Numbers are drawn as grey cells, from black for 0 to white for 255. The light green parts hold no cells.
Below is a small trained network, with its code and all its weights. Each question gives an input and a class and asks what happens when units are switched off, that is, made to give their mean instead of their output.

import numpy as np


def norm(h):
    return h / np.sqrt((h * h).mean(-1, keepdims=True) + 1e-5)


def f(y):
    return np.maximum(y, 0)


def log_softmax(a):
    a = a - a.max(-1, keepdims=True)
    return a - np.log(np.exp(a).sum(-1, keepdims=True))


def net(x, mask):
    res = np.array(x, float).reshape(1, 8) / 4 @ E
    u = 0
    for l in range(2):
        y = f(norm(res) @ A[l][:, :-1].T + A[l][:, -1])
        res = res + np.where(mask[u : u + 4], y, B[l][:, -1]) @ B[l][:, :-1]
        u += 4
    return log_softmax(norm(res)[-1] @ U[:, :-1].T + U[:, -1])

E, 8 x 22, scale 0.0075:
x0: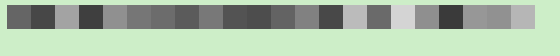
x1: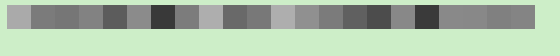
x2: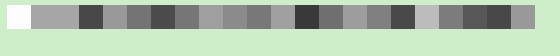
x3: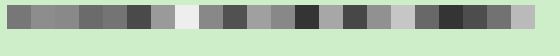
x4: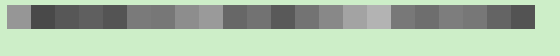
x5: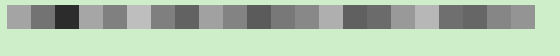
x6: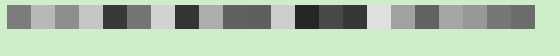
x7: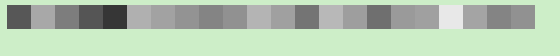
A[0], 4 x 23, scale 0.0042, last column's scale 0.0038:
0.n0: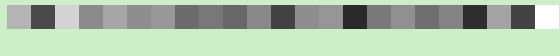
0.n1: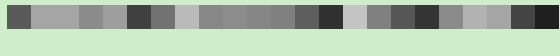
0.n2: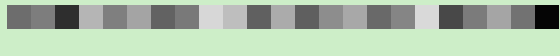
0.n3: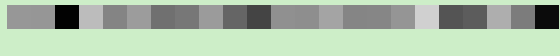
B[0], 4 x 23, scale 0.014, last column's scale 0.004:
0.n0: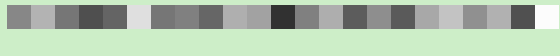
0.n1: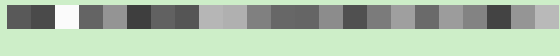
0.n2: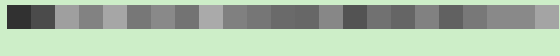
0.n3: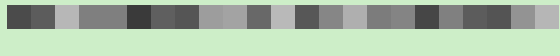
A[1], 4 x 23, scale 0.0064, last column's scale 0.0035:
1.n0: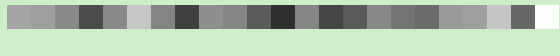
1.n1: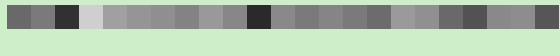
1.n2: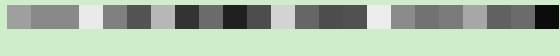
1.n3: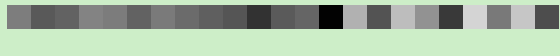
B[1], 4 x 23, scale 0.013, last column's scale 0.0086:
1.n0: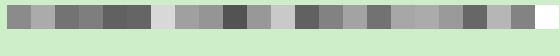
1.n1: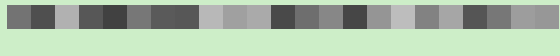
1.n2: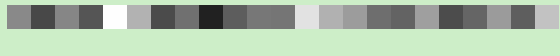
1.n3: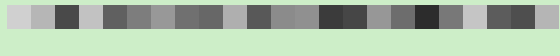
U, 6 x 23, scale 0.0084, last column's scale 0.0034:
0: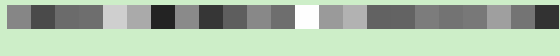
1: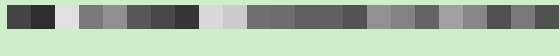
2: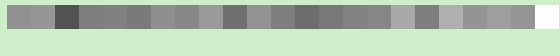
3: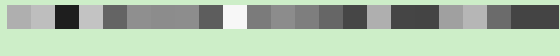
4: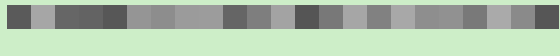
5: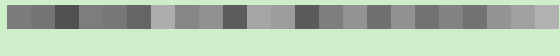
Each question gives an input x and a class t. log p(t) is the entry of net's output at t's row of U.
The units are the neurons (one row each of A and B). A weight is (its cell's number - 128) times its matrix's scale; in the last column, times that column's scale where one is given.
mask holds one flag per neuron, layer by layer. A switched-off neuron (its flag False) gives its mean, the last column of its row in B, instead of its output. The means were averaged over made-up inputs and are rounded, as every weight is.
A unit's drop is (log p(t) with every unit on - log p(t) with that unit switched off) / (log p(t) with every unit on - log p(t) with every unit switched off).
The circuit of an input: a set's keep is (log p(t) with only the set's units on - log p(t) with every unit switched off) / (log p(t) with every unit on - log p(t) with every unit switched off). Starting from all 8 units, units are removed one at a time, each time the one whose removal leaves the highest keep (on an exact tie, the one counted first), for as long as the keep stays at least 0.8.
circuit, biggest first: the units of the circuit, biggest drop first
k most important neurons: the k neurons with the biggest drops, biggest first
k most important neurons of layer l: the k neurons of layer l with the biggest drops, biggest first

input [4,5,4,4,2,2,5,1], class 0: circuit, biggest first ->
[1.n2 0.n0]
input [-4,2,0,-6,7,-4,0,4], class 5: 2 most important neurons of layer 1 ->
[1.n3 1.n0]
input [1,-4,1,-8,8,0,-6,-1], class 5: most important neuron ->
[1.n0]
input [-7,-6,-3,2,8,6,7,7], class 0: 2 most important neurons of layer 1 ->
[1.n2 1.n0]
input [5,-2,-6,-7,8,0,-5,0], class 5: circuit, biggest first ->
[1.n0 1.n2]
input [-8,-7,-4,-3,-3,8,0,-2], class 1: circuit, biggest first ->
[0.n3 1.n1]
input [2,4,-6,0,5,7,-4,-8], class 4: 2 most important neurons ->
[0.n0 1.n0]
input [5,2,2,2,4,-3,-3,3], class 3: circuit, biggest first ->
[1.n3 0.n0]
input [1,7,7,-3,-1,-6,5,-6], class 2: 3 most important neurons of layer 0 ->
[0.n0 0.n3 0.n1]
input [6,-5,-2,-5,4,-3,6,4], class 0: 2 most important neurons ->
[1.n2 0.n0]
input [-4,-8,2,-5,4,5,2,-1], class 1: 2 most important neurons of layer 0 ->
[0.n3 0.n2]
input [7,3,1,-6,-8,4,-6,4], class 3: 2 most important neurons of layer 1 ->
[1.n3 1.n2]
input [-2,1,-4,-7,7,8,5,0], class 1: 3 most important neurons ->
[0.n3 1.n1 0.n2]
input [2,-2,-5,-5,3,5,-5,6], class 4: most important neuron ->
[1.n2]
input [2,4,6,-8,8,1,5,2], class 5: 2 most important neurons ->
[1.n0 0.n3]
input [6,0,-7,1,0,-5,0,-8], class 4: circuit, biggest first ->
[0.n0 1.n0]
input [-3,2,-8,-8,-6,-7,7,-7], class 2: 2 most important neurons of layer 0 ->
[0.n0 0.n1]
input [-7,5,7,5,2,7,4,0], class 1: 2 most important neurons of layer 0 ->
[0.n3 0.n2]
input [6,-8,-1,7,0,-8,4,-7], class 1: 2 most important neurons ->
[0.n1 1.n0]
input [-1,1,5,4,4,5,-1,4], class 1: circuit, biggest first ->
[1.n0 0.n3]
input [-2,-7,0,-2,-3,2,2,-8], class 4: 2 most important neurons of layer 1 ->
[1.n0 1.n3]
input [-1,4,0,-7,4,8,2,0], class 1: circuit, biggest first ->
[0.n3]
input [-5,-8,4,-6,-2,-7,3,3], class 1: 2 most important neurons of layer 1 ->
[1.n3 1.n0]
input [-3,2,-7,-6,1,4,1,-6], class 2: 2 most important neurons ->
[0.n0 1.n0]
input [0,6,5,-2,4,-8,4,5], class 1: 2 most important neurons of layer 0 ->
[0.n1 0.n0]
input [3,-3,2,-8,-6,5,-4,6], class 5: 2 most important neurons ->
[1.n2 1.n0]
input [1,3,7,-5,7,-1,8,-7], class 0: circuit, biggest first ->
[1.n2]
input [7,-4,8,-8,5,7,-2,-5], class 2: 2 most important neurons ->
[1.n0 0.n0]
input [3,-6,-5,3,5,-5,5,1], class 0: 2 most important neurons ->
[1.n2 0.n0]
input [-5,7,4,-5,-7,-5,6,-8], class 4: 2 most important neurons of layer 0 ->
[0.n0 0.n3]
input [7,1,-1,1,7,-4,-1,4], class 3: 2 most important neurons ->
[1.n3 0.n0]
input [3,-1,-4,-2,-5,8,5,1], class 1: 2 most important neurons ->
[0.n3 1.n1]
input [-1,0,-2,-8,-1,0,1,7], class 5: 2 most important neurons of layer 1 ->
[1.n0 1.n3]
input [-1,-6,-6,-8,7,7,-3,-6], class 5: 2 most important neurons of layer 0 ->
[0.n0 0.n1]
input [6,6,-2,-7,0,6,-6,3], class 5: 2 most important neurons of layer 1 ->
[1.n2 1.n0]
